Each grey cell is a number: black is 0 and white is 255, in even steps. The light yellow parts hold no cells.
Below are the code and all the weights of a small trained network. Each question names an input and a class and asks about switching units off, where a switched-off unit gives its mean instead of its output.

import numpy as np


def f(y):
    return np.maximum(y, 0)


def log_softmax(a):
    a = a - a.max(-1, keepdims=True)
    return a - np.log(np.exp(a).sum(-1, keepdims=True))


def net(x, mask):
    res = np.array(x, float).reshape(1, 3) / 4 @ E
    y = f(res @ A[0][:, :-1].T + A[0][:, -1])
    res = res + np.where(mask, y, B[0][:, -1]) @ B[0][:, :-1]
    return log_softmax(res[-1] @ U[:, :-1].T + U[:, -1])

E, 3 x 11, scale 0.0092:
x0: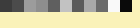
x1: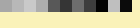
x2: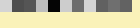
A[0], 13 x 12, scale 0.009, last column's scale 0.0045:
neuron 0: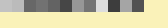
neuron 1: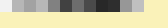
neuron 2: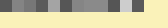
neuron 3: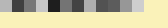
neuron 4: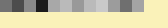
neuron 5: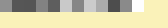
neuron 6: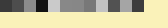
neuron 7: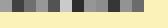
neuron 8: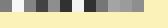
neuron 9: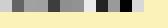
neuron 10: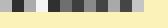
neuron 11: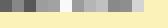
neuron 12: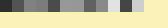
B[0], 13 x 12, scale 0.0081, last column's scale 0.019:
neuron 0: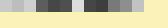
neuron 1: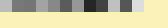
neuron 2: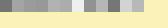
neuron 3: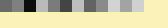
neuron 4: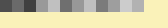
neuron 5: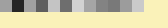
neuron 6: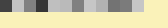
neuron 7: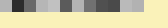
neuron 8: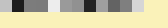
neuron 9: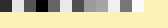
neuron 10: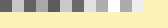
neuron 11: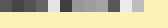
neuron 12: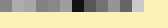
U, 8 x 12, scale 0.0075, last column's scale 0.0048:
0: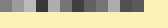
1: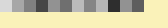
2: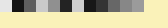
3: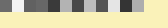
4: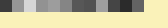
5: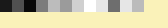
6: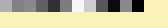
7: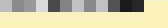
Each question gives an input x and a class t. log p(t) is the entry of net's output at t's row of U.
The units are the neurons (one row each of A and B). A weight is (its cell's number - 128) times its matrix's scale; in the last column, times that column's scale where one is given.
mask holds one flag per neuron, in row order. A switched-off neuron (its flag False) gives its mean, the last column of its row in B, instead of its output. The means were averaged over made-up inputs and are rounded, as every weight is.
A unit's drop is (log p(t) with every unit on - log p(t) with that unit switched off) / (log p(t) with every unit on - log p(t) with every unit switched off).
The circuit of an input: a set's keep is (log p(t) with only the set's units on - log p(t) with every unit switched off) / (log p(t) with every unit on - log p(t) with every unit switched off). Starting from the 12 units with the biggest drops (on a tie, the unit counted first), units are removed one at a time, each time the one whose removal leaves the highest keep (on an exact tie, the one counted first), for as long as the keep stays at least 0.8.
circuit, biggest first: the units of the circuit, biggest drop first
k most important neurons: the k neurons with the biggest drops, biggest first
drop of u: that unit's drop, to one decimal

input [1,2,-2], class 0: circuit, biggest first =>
[neuron 10; neuron 3]
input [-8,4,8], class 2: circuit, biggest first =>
[neuron 1]
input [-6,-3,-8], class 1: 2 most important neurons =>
[neuron 0; neuron 10]
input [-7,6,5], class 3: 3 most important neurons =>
[neuron 9; neuron 10; neuron 5]
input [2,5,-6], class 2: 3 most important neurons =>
[neuron 9; neuron 8; neuron 6]
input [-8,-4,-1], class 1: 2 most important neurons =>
[neuron 0; neuron 6]
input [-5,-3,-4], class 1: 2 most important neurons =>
[neuron 0; neuron 10]
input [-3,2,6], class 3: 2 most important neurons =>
[neuron 11; neuron 9]
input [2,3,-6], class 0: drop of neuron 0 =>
0.2
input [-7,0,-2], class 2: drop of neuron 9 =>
0.1
